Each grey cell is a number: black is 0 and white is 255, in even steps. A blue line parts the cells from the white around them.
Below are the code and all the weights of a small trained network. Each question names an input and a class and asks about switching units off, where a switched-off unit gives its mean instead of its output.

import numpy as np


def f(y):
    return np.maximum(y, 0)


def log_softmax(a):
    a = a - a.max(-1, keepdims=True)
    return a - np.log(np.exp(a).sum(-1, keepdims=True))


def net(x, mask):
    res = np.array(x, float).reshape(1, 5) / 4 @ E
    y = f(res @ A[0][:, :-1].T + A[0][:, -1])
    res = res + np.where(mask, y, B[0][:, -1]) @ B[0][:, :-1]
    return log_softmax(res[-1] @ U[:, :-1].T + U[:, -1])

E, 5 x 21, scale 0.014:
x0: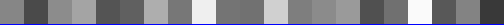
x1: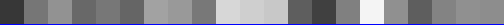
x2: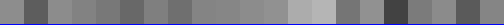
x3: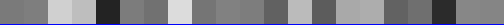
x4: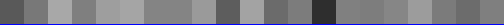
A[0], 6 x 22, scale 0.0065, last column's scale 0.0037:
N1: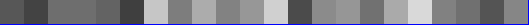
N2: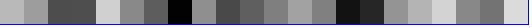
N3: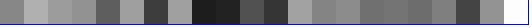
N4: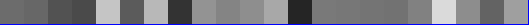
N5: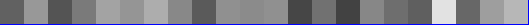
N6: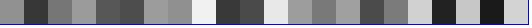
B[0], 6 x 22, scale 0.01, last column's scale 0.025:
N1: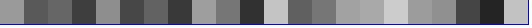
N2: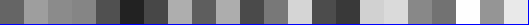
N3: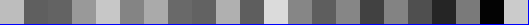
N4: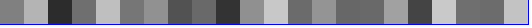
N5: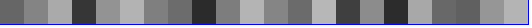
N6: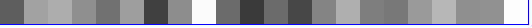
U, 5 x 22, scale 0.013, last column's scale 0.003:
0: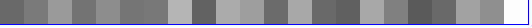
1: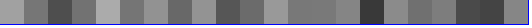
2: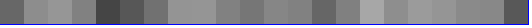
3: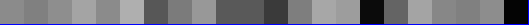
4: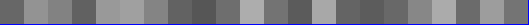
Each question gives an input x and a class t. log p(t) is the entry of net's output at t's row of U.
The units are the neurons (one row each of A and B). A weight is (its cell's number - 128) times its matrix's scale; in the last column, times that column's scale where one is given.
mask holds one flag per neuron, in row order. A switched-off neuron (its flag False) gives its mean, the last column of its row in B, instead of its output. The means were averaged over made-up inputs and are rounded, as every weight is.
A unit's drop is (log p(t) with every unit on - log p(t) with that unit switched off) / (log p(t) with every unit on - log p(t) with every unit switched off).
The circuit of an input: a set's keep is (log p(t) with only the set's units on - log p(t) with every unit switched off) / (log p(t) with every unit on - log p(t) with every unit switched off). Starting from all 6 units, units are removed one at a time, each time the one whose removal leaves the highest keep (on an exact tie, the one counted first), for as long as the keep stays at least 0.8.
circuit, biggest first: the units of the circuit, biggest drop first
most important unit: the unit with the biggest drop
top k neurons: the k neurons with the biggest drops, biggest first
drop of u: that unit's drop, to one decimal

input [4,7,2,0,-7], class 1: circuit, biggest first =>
[N2]
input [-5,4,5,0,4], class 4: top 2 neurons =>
[N2, N5]
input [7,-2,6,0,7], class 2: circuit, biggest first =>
[N1, N6]
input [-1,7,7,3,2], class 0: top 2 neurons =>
[N6, N1]
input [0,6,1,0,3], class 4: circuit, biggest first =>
[N2, N3]
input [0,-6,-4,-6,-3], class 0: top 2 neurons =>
[N2, N6]
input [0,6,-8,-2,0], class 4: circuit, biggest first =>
[N3, N2]
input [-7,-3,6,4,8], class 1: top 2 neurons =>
[N3, N2]
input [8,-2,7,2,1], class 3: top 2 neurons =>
[N6, N2]
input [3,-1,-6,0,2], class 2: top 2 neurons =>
[N3, N4]
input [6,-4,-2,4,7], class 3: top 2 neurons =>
[N6, N2]
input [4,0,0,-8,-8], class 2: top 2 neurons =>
[N2, N3]
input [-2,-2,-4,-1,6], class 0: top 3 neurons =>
[N1, N6, N4]
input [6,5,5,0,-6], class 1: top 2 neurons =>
[N2, N1]
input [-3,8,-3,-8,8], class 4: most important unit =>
N5
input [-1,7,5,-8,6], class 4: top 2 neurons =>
[N5, N3]
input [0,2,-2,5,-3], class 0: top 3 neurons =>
[N6, N1, N4]
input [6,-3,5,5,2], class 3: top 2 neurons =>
[N2, N6]
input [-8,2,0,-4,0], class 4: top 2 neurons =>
[N5, N4]
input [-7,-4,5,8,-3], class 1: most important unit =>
N3
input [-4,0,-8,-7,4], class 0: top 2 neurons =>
[N2, N6]
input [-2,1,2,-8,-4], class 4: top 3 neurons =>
[N4, N5, N3]
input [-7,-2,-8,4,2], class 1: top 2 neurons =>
[N3, N2]
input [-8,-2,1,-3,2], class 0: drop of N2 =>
0.1
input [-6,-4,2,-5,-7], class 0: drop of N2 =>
0.8
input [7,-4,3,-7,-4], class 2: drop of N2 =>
1.2
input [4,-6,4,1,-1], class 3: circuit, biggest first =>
[N6]
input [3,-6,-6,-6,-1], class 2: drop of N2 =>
0.9
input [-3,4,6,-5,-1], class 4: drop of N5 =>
0.0
